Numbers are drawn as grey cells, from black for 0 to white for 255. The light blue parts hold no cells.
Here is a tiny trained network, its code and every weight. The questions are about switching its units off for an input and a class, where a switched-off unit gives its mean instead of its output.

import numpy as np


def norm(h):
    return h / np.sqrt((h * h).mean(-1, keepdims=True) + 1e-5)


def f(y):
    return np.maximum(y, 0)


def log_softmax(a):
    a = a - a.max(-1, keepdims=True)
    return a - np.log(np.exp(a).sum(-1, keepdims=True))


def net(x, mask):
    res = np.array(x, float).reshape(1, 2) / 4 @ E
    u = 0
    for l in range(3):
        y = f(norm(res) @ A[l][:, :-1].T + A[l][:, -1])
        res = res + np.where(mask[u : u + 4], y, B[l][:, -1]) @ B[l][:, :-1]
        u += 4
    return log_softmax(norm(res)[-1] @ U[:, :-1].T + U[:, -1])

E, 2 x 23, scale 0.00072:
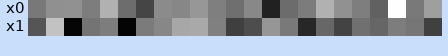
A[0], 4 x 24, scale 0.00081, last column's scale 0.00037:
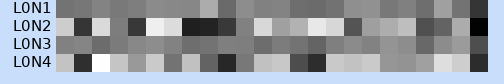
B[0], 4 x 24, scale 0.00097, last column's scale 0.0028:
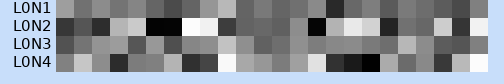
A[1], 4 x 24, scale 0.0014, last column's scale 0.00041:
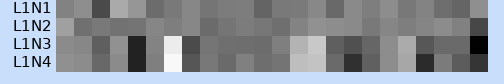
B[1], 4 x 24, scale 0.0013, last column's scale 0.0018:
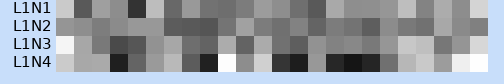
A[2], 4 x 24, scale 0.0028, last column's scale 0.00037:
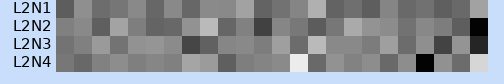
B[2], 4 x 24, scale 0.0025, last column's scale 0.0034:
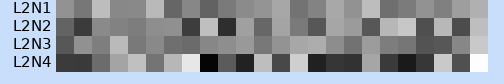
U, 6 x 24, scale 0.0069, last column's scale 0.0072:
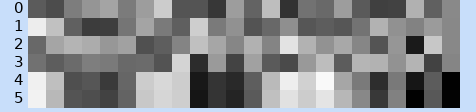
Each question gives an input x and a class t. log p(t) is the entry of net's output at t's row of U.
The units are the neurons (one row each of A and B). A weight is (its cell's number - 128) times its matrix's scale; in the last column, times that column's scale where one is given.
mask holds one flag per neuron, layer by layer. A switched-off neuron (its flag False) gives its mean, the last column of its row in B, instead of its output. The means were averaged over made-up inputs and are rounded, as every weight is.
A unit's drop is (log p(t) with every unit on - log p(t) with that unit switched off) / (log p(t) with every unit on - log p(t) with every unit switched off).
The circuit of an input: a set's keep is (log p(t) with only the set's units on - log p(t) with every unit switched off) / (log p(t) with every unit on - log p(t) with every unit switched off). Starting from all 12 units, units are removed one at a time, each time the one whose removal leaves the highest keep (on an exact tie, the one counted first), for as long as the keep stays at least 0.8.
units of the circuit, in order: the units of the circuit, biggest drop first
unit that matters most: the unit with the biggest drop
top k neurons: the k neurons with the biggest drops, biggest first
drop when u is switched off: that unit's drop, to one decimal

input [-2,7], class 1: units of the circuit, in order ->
[L2N4]
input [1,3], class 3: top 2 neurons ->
[L0N4, L1N4]
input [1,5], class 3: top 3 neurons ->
[L0N4, L1N4, L2N4]
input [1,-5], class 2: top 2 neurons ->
[L0N4, L2N4]
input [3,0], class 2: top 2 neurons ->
[L0N2, L2N4]
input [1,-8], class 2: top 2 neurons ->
[L0N4, L2N4]
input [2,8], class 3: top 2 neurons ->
[L0N4, L2N4]
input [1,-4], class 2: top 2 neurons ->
[L0N4, L2N4]
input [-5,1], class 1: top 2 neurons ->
[L1N4, L2N4]
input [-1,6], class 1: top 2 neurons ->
[L0N2, L2N4]
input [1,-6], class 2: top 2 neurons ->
[L0N4, L2N4]
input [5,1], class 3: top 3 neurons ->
[L0N4, L1N4, L2N4]
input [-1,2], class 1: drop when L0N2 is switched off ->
1.4
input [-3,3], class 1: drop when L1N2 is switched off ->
0.0
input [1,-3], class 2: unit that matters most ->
L0N4
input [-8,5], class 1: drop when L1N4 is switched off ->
0.1
